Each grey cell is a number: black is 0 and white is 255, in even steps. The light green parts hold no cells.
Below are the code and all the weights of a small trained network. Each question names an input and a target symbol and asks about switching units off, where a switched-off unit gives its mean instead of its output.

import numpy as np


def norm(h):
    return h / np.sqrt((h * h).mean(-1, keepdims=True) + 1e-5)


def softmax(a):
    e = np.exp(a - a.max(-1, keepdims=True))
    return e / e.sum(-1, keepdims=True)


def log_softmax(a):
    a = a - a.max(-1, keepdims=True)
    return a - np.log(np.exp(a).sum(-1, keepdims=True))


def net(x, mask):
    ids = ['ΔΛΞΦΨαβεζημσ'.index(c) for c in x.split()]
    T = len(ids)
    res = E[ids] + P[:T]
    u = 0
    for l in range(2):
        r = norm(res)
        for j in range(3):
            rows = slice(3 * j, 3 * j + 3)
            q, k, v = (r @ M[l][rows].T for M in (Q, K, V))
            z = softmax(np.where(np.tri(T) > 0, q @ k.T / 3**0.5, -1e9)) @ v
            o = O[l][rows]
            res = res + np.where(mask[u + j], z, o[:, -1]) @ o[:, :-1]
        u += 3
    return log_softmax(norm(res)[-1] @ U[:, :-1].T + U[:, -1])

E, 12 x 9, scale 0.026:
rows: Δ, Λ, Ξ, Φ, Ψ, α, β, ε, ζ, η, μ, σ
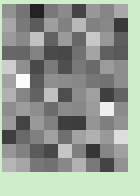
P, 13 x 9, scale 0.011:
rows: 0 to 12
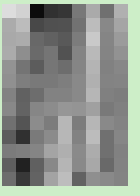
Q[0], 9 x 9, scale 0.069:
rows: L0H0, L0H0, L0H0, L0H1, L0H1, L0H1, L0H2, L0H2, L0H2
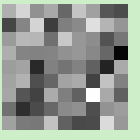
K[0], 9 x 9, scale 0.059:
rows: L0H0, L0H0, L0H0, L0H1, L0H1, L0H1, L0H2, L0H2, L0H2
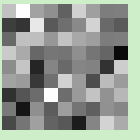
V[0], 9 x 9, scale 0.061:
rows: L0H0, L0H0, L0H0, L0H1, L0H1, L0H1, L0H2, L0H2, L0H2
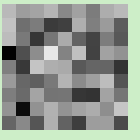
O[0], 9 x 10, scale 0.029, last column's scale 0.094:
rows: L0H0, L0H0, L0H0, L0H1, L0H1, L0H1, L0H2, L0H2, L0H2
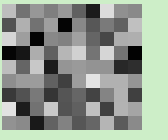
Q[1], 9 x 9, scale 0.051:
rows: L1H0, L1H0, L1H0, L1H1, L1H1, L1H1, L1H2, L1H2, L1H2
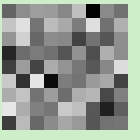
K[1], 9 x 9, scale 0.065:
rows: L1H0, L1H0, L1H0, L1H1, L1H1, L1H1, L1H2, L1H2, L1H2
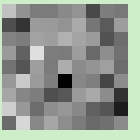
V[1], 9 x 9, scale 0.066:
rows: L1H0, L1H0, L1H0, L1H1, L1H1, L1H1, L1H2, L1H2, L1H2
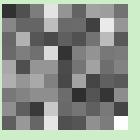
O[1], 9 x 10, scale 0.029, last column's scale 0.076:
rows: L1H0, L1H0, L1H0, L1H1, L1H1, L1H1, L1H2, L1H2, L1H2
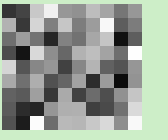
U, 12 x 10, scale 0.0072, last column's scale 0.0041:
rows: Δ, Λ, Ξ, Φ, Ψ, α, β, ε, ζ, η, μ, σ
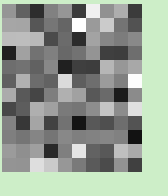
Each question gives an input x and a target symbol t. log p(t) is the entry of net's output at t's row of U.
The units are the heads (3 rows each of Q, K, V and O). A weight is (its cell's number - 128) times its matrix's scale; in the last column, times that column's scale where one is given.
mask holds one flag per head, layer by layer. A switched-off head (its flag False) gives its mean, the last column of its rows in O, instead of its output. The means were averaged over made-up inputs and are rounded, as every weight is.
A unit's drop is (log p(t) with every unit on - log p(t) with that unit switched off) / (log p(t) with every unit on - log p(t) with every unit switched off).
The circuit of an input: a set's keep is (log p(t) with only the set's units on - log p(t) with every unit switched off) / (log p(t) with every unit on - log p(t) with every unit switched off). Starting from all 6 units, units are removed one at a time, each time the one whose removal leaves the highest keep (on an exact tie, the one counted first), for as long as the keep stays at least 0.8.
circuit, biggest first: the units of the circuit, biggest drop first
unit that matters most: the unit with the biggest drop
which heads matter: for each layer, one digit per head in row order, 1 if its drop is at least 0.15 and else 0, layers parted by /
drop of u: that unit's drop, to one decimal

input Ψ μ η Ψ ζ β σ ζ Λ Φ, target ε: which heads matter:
110 / 100
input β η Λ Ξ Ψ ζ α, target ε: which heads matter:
011 / 100
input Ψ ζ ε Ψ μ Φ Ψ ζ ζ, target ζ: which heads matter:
011 / 000
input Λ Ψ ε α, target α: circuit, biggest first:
L0H2, L1H1
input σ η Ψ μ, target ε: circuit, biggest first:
L1H0, L0H1
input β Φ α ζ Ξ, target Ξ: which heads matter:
010 / 000
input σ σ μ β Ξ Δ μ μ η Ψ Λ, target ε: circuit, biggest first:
L0H1
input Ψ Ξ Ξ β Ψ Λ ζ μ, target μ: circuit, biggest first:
L0H2, L1H0, L0H1
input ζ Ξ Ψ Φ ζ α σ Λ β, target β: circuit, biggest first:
L0H1, L1H2
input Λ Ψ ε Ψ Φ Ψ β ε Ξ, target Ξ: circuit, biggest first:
L0H1, L1H2
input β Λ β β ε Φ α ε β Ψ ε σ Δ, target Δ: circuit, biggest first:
L0H0, L0H2
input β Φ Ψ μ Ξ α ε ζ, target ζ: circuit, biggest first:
L0H2, L0H1
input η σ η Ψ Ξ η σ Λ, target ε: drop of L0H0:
0.1
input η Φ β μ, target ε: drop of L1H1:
0.0
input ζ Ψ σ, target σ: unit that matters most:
L0H2
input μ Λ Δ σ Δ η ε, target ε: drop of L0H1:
0.3
